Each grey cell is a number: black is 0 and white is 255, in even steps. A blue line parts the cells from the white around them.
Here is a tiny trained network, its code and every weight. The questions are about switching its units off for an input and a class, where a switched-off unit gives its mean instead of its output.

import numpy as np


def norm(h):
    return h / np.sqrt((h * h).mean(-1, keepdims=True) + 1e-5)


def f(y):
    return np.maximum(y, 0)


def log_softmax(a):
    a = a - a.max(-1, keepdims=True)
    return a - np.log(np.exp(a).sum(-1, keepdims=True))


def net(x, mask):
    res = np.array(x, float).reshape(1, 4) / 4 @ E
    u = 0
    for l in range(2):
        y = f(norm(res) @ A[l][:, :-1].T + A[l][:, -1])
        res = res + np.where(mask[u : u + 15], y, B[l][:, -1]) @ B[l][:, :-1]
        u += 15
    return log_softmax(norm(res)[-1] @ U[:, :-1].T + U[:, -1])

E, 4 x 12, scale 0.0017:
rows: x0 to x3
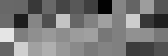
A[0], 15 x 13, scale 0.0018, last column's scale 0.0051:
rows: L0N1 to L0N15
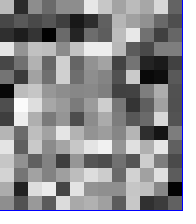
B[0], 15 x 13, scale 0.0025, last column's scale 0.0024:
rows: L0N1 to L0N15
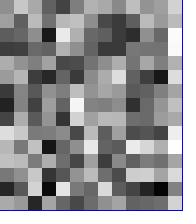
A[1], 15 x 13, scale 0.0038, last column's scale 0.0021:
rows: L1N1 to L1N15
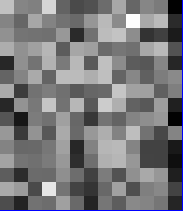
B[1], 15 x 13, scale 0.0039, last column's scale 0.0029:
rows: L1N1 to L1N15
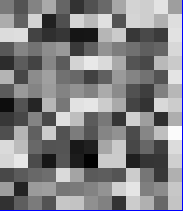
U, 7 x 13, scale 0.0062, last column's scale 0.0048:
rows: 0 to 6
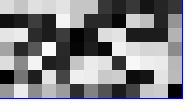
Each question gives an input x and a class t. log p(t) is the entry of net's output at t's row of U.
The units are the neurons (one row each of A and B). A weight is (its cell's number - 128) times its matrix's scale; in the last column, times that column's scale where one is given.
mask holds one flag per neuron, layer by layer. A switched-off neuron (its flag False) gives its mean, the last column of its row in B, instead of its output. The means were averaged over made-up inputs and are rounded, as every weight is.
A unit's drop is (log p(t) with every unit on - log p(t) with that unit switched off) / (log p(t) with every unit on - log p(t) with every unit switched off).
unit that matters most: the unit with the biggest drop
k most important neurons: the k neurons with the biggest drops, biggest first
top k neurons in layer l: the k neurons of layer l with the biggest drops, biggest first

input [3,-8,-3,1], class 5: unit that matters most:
L0N11
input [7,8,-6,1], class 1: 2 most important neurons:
(L0N3; L0N2)
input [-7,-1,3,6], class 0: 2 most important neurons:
(L0N11; L0N10)
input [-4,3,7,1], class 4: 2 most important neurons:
(L0N11; L0N13)
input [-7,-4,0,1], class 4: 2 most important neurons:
(L0N11; L0N13)
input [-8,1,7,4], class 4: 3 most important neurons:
(L0N11; L0N13; L0N3)
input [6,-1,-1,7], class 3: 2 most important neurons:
(L0N8; L1N14)
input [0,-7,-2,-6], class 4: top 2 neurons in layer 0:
(L0N10; L0N15)
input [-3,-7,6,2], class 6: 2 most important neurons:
(L1N4; L1N2)
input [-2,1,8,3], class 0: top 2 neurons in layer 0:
(L0N10; L0N4)
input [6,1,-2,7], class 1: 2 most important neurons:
(L0N6; L0N8)
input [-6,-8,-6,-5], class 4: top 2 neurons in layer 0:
(L0N11; L0N13)
